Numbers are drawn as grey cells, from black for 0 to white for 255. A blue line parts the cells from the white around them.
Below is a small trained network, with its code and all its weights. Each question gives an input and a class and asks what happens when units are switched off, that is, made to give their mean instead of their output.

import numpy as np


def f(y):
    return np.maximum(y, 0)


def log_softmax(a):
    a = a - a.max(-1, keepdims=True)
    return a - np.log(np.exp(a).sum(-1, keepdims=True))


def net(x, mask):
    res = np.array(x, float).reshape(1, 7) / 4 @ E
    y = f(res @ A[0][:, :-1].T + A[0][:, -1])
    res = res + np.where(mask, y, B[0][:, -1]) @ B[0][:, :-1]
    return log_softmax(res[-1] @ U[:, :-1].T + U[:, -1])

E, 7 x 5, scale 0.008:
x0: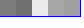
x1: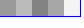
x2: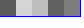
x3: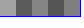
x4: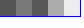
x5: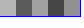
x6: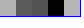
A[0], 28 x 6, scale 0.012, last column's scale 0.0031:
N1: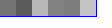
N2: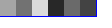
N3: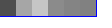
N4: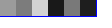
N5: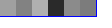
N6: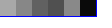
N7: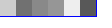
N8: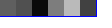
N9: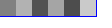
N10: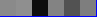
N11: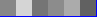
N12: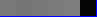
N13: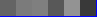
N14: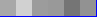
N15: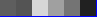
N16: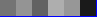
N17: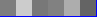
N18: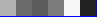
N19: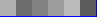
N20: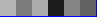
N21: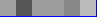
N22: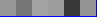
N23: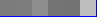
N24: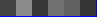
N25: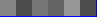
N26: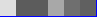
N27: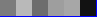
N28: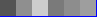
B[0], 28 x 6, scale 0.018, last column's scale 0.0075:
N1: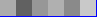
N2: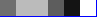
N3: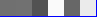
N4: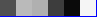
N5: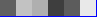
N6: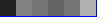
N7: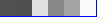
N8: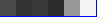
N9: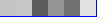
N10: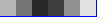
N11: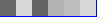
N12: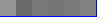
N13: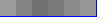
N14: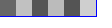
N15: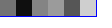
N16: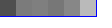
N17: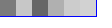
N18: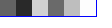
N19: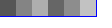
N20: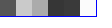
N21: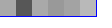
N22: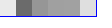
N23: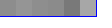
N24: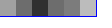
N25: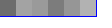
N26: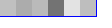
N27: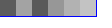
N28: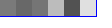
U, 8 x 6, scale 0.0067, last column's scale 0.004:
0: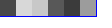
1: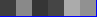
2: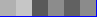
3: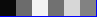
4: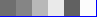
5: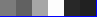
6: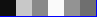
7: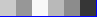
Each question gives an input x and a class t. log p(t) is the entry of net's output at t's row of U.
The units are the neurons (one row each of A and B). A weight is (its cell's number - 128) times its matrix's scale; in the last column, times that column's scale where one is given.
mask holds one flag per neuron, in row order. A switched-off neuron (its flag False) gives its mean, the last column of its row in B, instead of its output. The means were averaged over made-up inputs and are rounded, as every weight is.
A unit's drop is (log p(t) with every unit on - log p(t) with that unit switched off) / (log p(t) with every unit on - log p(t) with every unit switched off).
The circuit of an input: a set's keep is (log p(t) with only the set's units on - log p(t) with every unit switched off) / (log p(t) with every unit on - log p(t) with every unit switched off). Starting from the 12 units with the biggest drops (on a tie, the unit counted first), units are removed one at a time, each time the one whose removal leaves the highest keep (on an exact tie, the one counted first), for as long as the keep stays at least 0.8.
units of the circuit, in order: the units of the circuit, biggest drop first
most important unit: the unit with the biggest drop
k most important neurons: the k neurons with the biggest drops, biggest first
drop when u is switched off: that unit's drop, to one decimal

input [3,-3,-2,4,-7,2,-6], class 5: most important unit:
N15
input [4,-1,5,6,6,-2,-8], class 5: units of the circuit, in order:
(N15 N28)
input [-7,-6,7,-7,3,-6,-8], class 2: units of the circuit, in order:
(N9 N24)
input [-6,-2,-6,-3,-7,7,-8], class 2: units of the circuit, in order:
(N10 N9)
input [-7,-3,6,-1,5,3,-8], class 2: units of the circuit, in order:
(N9 N7 N24)
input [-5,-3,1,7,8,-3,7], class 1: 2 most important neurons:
(N8 N10)
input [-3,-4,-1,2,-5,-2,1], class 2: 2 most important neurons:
(N10 N7)
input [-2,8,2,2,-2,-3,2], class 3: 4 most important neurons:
(N18 N3 N7 N28)
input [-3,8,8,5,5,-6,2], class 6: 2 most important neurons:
(N11 N17)
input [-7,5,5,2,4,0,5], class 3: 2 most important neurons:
(N18 N7)
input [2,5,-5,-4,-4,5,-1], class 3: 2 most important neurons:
(N9 N7)
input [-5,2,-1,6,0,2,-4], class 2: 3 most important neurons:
(N18 N7 N8)
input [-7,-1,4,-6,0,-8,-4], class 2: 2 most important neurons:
(N10 N9)
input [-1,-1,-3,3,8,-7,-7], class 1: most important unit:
N8
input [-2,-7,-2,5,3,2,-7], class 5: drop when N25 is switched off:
0.1
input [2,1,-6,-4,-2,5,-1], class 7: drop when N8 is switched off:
0.3
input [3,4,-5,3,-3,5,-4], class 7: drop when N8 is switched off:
0.2
